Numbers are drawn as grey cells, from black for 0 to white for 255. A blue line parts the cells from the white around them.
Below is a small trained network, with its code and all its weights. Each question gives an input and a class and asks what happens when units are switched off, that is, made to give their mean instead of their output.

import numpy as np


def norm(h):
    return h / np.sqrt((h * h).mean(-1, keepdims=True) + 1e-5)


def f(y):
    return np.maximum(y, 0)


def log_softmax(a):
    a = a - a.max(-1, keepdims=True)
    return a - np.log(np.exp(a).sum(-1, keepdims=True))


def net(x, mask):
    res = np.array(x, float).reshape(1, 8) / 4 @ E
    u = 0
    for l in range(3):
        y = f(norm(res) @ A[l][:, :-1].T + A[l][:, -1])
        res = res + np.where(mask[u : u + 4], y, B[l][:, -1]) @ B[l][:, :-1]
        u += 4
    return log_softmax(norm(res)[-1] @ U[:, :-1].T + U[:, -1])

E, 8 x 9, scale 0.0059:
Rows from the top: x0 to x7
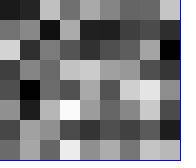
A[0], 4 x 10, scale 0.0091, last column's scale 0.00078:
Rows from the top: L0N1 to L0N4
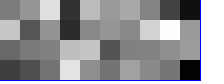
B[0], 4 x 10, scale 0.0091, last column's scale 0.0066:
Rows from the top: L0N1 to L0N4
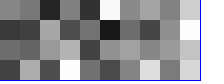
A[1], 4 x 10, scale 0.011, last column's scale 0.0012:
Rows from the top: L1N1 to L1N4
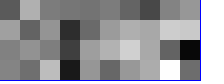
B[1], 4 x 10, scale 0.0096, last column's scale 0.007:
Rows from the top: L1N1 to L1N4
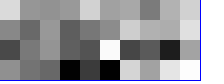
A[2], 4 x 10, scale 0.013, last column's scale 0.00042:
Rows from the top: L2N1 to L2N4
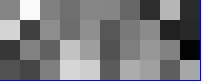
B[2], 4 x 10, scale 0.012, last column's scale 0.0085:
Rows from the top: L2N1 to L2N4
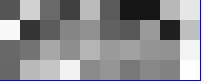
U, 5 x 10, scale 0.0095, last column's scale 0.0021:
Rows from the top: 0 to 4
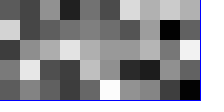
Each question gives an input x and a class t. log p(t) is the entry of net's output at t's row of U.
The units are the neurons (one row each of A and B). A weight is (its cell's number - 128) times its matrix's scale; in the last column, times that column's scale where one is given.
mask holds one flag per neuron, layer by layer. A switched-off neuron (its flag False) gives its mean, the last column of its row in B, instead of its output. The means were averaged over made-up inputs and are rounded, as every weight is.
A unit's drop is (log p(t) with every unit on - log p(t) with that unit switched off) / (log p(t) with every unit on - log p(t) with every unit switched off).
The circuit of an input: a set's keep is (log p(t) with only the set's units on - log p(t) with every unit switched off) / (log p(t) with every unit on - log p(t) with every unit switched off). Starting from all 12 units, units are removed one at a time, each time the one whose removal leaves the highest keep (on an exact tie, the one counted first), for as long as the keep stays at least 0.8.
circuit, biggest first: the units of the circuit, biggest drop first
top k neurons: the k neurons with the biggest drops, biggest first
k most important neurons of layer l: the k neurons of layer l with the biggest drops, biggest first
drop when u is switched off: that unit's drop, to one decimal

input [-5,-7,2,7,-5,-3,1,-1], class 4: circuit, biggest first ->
L0N1
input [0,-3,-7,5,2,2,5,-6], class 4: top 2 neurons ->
L0N1, L1N3
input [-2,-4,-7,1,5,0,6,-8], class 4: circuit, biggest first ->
L0N1, L1N3
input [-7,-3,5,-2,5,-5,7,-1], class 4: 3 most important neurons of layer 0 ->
L0N1, L0N2, L0N4
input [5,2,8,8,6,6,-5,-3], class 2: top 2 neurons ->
L2N4, L0N4
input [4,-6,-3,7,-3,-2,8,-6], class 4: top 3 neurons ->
L0N1, L1N3, L0N2
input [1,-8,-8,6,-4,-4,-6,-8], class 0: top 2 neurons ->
L1N4, L1N2
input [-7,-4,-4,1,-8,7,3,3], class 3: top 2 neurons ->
L2N1, L0N4
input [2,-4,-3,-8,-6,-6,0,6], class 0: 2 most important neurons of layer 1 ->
L1N4, L1N2
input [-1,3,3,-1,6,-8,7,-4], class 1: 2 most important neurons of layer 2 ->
L2N2, L2N1
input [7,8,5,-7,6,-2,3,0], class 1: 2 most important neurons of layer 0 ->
L0N2, L0N3
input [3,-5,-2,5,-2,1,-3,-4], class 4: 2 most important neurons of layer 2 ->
L2N4, L2N3
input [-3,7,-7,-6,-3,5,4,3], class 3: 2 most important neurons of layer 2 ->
L2N1, L2N4
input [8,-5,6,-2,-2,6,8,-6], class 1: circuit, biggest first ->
L2N2
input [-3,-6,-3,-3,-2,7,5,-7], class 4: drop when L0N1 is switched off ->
1.0
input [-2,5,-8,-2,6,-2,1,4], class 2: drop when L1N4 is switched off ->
0.1
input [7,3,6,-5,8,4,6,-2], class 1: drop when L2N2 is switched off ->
0.5
